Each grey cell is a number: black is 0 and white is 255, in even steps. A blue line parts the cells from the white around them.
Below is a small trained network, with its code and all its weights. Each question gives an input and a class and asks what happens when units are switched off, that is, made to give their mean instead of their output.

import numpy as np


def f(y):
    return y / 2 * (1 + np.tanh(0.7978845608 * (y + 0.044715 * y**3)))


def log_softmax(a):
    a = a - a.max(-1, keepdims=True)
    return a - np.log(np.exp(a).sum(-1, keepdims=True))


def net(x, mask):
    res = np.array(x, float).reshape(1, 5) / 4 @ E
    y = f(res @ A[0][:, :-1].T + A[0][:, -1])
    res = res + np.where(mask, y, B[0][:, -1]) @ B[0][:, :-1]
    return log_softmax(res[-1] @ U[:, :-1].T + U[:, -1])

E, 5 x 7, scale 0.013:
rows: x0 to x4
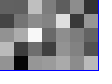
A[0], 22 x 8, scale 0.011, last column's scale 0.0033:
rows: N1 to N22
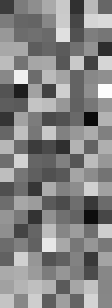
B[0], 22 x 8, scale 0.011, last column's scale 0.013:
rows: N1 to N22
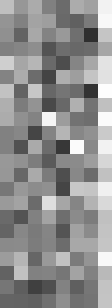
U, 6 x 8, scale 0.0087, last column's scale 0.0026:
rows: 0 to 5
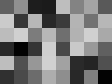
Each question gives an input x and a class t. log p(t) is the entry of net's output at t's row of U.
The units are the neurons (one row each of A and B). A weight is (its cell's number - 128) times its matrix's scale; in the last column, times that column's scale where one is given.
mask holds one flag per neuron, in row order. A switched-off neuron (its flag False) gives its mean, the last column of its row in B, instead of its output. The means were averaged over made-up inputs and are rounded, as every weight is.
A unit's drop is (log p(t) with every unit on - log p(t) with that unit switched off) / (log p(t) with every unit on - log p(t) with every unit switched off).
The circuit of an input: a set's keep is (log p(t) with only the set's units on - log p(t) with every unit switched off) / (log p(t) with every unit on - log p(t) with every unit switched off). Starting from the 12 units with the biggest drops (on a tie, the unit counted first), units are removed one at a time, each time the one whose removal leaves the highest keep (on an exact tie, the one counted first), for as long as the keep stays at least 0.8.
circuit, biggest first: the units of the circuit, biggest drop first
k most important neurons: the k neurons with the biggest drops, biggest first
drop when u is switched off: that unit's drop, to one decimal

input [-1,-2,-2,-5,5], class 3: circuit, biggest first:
[N5 N19 N6]
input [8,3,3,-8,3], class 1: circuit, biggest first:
[N8]
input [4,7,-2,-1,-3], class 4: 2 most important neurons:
[N14 N11]
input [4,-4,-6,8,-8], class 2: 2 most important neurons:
[N9 N15]
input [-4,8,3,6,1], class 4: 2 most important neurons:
[N11 N3]
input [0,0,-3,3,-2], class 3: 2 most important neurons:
[N7 N5]
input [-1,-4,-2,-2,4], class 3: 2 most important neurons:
[N7 N1]
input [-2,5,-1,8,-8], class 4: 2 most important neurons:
[N14 N3]
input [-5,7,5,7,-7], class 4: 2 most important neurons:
[N3 N14]
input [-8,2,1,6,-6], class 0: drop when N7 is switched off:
0.2
